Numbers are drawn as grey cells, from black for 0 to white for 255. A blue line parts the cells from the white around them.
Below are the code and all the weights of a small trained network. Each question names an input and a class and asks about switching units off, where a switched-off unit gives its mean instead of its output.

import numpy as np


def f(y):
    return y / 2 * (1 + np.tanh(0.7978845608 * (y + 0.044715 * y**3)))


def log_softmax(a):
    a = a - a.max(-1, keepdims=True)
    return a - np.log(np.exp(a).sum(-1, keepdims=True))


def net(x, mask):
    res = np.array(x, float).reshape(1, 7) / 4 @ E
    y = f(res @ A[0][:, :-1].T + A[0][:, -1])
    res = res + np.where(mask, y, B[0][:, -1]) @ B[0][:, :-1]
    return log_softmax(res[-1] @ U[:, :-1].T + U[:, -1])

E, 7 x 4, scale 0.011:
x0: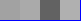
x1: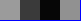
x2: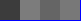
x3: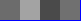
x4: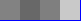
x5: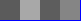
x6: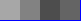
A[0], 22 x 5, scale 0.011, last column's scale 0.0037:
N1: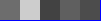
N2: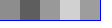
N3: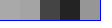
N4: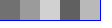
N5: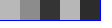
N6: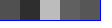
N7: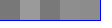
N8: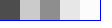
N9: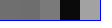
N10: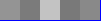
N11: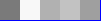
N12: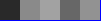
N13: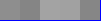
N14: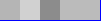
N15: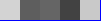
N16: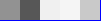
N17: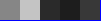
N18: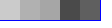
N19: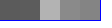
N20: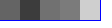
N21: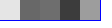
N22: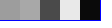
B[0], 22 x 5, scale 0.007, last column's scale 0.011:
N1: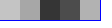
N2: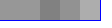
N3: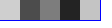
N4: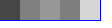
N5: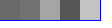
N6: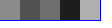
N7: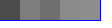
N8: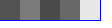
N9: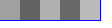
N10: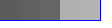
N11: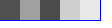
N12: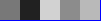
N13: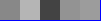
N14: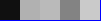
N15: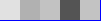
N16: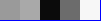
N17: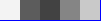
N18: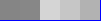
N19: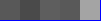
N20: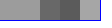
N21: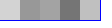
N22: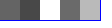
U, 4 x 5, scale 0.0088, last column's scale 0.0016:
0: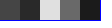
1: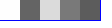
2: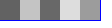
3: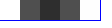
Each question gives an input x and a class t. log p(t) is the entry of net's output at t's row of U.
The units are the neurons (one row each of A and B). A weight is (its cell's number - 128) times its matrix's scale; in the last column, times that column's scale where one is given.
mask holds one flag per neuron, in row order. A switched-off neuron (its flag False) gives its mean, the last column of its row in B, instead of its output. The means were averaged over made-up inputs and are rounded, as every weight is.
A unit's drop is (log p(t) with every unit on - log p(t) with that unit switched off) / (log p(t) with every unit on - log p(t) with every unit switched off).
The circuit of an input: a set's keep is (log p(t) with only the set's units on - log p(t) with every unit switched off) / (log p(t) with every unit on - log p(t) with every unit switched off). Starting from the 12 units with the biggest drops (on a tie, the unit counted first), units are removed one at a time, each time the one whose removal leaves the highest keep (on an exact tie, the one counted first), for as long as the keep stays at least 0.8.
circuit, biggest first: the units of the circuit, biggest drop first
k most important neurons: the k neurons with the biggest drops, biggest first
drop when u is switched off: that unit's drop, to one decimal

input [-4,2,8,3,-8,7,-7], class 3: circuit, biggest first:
(N17)
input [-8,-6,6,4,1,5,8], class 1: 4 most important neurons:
(N12 N16 N9 N8)
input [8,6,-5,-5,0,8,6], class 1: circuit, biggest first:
(N22 N16)
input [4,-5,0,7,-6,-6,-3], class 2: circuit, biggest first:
(N11 N6)
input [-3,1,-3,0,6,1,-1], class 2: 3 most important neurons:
(N3 N17 N1)
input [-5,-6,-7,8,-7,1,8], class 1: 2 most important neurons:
(N18 N16)
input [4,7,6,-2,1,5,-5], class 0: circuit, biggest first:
(N22 N16)
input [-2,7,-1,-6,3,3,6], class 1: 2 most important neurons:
(N16 N15)
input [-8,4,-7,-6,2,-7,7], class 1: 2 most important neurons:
(N15 N21)
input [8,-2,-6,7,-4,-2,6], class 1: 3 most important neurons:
(N18 N16 N14)
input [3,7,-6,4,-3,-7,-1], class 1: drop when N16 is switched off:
0.2
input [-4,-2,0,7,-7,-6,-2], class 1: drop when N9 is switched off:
0.1
